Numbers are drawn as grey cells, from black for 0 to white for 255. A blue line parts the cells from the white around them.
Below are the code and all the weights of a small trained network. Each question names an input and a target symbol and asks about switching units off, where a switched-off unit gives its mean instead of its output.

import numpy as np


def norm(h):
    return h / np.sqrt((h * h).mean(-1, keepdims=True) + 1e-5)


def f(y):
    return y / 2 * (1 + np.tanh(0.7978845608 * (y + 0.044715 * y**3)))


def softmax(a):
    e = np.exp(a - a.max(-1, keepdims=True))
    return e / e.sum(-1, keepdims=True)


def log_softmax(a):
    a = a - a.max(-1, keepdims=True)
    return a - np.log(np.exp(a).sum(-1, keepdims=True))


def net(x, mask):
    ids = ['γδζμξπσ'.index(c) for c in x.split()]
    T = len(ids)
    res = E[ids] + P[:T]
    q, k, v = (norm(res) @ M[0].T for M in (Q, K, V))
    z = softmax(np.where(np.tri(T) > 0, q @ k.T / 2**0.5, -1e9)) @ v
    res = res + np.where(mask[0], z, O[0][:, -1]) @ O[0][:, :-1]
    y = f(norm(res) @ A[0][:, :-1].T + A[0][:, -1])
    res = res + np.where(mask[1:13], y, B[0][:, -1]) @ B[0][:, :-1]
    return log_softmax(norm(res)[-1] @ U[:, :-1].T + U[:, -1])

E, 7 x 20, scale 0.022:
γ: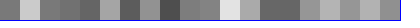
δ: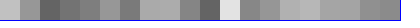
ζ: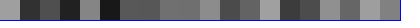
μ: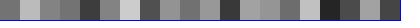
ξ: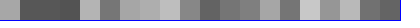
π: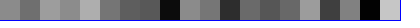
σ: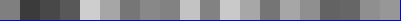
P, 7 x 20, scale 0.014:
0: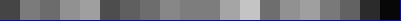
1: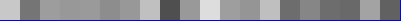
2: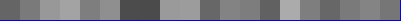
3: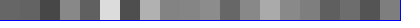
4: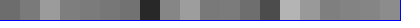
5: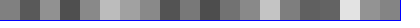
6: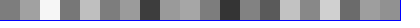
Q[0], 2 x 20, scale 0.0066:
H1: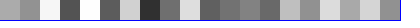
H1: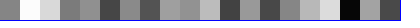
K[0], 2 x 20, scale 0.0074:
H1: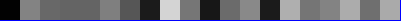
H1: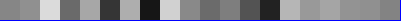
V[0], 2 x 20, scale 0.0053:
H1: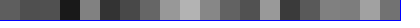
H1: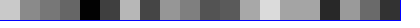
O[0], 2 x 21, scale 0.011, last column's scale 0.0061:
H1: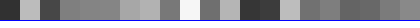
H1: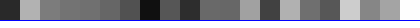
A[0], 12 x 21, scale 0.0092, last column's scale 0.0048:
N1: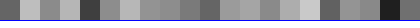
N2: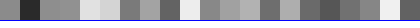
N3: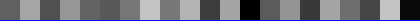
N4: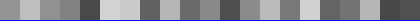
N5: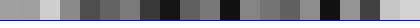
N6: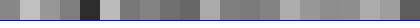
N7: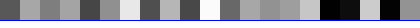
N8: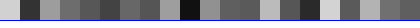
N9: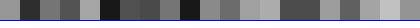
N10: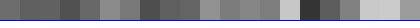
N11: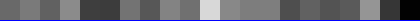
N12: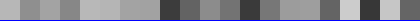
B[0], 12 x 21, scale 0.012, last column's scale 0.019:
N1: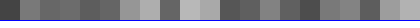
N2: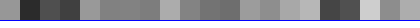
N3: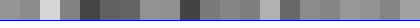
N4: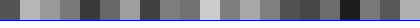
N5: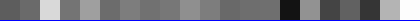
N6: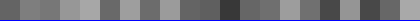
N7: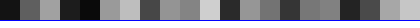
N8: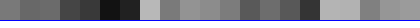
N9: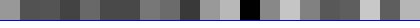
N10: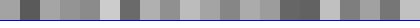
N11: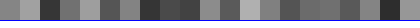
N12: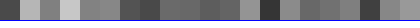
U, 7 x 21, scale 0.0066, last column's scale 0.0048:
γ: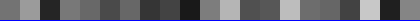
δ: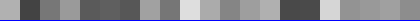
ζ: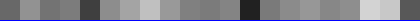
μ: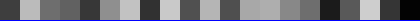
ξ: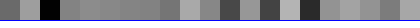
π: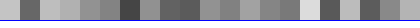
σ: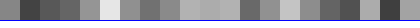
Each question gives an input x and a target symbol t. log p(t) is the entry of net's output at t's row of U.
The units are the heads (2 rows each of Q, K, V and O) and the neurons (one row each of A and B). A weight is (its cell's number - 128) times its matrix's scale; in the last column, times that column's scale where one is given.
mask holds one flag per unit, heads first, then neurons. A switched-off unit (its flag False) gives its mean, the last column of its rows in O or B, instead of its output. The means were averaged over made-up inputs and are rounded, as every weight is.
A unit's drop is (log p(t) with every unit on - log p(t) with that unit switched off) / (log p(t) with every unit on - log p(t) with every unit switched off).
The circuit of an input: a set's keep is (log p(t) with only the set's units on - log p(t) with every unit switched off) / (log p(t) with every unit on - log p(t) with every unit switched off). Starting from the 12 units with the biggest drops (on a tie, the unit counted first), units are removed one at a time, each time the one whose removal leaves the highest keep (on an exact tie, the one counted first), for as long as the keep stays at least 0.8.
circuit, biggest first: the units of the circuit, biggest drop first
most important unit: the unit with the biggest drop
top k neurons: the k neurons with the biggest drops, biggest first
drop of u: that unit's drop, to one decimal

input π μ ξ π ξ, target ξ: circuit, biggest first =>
N5, N9, N7, N3
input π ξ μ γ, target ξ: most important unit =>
N5
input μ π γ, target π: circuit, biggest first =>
H1, N7, N4
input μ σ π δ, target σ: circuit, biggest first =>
H1, N5, N8
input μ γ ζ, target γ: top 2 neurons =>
N9, N11
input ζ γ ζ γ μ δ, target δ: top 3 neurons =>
N8, N9, N7
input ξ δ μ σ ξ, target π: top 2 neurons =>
N7, N4
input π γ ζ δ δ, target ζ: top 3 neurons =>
N3, N5, N4
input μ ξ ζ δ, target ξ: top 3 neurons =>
N5, N7, N9
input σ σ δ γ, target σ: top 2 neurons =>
N5, N7
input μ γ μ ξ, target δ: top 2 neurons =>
N8, N7
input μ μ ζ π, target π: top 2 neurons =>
N5, N7
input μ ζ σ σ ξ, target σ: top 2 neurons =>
N5, N7
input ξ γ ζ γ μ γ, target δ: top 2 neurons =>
N8, N9
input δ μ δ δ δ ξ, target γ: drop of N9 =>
0.3
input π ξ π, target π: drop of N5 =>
0.1
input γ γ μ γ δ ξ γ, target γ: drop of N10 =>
0.1
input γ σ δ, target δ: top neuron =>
N9
